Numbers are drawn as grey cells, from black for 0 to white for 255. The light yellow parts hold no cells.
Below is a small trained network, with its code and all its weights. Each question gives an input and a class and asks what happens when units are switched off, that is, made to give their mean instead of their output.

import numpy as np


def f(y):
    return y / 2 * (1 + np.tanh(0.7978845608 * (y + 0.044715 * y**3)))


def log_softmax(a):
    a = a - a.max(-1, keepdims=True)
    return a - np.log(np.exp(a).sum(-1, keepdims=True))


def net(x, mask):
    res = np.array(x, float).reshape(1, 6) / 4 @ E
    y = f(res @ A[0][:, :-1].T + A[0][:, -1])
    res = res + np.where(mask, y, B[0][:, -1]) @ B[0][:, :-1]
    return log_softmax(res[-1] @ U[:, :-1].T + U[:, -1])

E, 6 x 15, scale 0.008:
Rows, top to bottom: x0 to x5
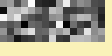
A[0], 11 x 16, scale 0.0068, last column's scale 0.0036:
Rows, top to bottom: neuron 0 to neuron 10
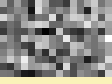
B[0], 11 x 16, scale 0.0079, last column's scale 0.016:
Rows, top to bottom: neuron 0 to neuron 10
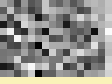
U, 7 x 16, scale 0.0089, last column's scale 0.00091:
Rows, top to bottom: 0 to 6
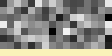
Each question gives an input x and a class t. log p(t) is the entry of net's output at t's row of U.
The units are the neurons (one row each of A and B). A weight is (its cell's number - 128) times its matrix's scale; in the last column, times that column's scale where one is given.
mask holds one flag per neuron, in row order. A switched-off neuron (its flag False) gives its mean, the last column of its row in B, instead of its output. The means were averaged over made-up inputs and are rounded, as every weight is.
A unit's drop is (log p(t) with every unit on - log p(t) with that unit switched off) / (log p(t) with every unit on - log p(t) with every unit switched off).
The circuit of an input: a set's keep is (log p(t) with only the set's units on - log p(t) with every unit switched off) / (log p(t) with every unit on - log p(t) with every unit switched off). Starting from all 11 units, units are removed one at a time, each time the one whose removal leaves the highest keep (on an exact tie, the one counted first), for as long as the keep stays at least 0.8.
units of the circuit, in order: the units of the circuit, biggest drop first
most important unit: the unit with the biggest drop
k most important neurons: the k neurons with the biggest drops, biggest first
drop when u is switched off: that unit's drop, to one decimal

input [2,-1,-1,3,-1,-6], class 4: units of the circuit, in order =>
neuron 8; neuron 3
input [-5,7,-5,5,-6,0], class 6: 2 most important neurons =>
neuron 1; neuron 6
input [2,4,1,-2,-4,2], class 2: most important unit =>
neuron 4
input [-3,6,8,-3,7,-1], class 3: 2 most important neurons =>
neuron 3; neuron 4
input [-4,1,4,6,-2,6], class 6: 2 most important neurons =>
neuron 6; neuron 0
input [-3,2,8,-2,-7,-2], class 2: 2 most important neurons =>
neuron 7; neuron 2
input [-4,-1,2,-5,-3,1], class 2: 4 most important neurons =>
neuron 2; neuron 7; neuron 8; neuron 10
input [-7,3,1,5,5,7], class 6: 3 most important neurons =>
neuron 0; neuron 6; neuron 2
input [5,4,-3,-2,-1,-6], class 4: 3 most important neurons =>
neuron 8; neuron 3; neuron 2
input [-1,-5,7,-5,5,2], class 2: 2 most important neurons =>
neuron 2; neuron 7
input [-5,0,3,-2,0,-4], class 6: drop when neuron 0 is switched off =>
0.2
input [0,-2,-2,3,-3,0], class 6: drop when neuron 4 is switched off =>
0.1
